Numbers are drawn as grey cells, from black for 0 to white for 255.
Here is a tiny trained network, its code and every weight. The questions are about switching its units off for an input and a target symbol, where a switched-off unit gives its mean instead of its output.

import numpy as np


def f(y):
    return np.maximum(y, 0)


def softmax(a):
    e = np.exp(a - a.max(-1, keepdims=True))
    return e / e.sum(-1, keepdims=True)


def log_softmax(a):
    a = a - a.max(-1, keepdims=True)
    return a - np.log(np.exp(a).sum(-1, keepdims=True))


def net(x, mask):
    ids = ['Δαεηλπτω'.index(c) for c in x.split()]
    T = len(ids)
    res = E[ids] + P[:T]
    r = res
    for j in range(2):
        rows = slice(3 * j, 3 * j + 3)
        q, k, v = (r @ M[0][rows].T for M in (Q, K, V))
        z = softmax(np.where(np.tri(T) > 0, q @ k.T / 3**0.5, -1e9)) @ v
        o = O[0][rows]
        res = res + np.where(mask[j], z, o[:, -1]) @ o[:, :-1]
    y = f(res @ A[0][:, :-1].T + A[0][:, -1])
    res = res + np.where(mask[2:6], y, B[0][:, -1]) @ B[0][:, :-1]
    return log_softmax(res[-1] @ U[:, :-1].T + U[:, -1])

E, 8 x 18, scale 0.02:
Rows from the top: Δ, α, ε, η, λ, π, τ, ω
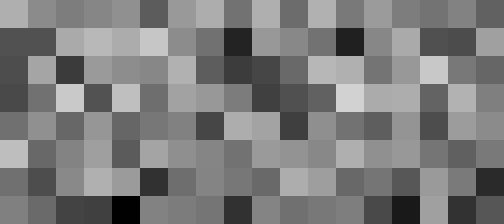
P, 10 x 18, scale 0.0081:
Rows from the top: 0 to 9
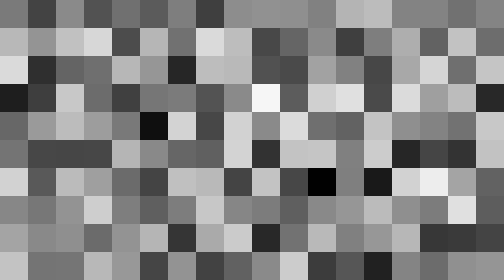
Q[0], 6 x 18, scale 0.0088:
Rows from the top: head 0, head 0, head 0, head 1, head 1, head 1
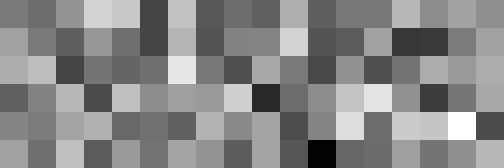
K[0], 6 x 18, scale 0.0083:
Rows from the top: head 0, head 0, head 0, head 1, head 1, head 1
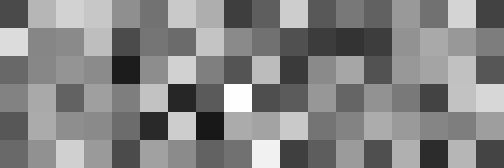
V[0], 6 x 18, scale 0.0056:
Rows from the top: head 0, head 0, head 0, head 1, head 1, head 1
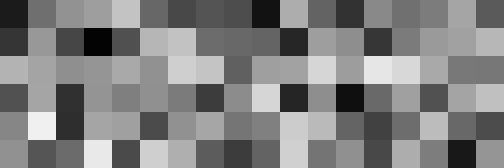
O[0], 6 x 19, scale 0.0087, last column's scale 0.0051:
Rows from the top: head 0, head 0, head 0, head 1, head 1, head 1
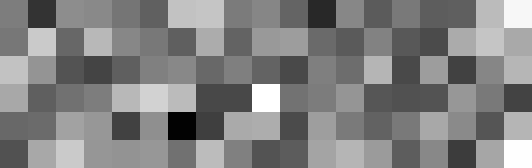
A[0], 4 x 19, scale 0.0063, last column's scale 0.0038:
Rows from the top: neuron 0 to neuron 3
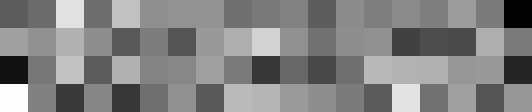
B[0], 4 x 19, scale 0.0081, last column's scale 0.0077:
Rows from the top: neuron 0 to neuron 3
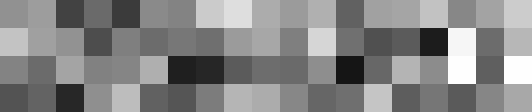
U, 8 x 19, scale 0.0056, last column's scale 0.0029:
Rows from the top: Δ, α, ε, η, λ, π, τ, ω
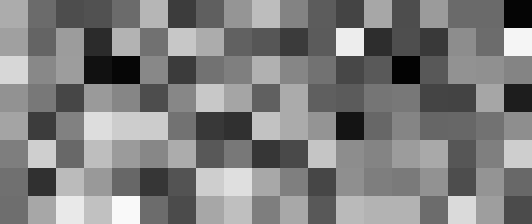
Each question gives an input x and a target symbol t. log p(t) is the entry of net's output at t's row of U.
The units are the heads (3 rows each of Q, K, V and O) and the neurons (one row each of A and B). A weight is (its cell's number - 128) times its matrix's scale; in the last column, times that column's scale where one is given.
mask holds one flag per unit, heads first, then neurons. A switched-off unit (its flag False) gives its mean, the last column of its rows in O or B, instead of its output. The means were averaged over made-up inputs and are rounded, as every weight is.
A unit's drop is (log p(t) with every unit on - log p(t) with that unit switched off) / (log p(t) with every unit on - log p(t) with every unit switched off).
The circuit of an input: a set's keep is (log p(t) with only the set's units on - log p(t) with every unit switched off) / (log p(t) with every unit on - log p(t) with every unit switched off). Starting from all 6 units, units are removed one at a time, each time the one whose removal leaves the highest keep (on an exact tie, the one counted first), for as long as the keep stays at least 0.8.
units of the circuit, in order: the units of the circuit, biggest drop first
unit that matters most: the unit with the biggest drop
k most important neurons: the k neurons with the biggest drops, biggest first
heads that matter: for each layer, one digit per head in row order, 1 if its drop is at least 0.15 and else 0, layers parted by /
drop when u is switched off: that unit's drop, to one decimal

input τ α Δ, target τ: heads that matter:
11
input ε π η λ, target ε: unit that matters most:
head 0
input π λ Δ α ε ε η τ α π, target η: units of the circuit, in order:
(head 1; neuron 2)
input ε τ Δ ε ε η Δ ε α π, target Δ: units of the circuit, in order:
(head 0; neuron 3)
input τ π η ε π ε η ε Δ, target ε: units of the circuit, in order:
(neuron 1; head 0)
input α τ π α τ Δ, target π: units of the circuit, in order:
(head 0; head 1)
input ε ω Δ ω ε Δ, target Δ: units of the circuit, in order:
(head 1; head 0; neuron 3)
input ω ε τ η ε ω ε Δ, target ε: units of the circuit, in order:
(head 1; neuron 1)
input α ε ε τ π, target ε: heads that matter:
10
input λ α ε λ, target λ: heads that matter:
01
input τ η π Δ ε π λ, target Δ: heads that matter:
11
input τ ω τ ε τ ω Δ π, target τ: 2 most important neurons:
(neuron 2; neuron 3)
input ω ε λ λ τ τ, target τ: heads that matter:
10
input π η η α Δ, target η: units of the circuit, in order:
(head 1)
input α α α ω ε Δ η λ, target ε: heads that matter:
01
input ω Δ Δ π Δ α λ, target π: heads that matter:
11
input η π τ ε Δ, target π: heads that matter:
10
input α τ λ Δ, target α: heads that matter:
01
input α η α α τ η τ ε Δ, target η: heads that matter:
01
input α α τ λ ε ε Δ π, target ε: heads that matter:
01
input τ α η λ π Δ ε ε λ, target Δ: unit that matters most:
head 0
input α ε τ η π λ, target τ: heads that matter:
11
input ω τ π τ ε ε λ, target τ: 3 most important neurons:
(neuron 2; neuron 3; neuron 1)
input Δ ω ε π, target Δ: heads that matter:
11
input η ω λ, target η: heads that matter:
01
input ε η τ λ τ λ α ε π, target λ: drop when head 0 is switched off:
0.3
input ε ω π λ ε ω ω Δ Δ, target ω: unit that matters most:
head 0
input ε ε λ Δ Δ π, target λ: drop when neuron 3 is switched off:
0.0
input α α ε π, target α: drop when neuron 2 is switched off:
0.1
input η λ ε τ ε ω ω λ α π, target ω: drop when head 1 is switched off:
0.1
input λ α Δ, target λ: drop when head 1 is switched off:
1.0
